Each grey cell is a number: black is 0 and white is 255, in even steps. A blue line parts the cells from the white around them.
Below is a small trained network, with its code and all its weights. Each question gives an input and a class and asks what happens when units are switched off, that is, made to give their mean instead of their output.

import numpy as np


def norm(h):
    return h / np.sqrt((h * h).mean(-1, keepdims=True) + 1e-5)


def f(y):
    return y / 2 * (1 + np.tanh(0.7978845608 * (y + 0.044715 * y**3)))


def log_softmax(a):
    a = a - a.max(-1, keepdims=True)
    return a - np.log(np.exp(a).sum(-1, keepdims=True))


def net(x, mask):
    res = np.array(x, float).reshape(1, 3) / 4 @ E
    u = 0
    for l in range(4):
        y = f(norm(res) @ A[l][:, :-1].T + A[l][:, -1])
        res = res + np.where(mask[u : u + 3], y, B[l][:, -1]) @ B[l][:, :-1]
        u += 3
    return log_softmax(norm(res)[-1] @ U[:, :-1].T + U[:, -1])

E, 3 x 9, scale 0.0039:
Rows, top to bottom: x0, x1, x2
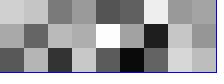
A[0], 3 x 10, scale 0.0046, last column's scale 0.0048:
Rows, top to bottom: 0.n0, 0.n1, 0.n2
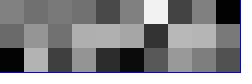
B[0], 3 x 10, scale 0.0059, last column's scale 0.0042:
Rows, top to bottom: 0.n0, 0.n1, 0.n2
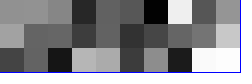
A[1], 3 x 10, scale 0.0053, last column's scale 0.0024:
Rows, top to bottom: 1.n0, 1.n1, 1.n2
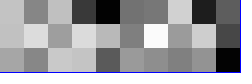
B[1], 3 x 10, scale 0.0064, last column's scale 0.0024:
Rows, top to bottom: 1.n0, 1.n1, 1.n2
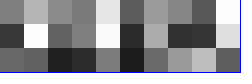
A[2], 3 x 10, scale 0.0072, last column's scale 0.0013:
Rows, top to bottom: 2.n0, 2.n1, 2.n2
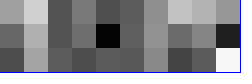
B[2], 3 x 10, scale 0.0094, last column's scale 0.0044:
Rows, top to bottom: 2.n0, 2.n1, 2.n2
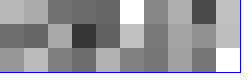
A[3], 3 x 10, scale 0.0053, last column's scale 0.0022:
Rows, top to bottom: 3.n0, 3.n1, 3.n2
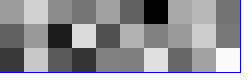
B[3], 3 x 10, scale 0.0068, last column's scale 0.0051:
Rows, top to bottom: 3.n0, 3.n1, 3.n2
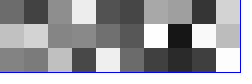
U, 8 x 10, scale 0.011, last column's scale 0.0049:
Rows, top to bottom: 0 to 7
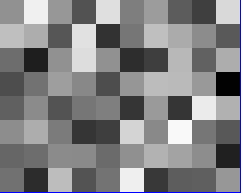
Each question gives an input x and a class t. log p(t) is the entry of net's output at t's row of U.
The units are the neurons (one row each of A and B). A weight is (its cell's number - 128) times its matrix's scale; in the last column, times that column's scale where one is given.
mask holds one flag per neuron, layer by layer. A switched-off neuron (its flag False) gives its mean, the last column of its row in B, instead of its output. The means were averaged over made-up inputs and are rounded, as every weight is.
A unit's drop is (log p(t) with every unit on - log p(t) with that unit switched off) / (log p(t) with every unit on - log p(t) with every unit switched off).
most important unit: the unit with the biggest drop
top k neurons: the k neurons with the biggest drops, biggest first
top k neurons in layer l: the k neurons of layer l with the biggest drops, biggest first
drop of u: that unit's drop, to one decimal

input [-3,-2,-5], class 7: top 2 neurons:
1.n1; 0.n1
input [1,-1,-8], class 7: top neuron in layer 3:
3.n1
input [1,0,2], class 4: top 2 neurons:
0.n2; 3.n1
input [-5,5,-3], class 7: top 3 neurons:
2.n2; 0.n2; 0.n0
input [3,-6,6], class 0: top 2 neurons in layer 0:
0.n2; 0.n1
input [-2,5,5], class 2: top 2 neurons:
0.n1; 3.n0
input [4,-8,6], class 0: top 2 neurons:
0.n2; 3.n2
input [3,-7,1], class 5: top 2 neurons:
0.n0; 2.n1
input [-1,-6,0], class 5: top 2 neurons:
2.n1; 0.n0
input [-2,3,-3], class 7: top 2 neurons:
2.n2; 3.n0
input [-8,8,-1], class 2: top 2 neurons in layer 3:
3.n0; 3.n2
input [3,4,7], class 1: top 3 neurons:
0.n1; 2.n0; 3.n0
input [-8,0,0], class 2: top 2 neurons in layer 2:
2.n1; 2.n0
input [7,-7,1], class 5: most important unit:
0.n0
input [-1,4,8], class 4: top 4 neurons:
0.n2; 3.n1; 2.n2; 0.n0
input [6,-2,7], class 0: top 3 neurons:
1.n1; 3.n2; 2.n0
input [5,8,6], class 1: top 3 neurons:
0.n1; 2.n0; 3.n2
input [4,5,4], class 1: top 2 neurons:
0.n1; 3.n2
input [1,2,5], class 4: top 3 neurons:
0.n2; 3.n1; 0.n0
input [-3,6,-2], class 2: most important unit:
2.n0
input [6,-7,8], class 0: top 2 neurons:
3.n2; 2.n0
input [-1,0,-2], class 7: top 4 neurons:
0.n2; 1.n1; 3.n1; 3.n0
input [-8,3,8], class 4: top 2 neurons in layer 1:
1.n0; 1.n1
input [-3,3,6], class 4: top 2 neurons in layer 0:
0.n2; 0.n0
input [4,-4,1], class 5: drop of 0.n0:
1.0
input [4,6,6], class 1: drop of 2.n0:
0.3
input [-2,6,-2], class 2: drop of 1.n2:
0.0
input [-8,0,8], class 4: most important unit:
0.n2
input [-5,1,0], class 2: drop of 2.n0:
0.1
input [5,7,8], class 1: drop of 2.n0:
0.4
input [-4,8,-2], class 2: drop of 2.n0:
0.2
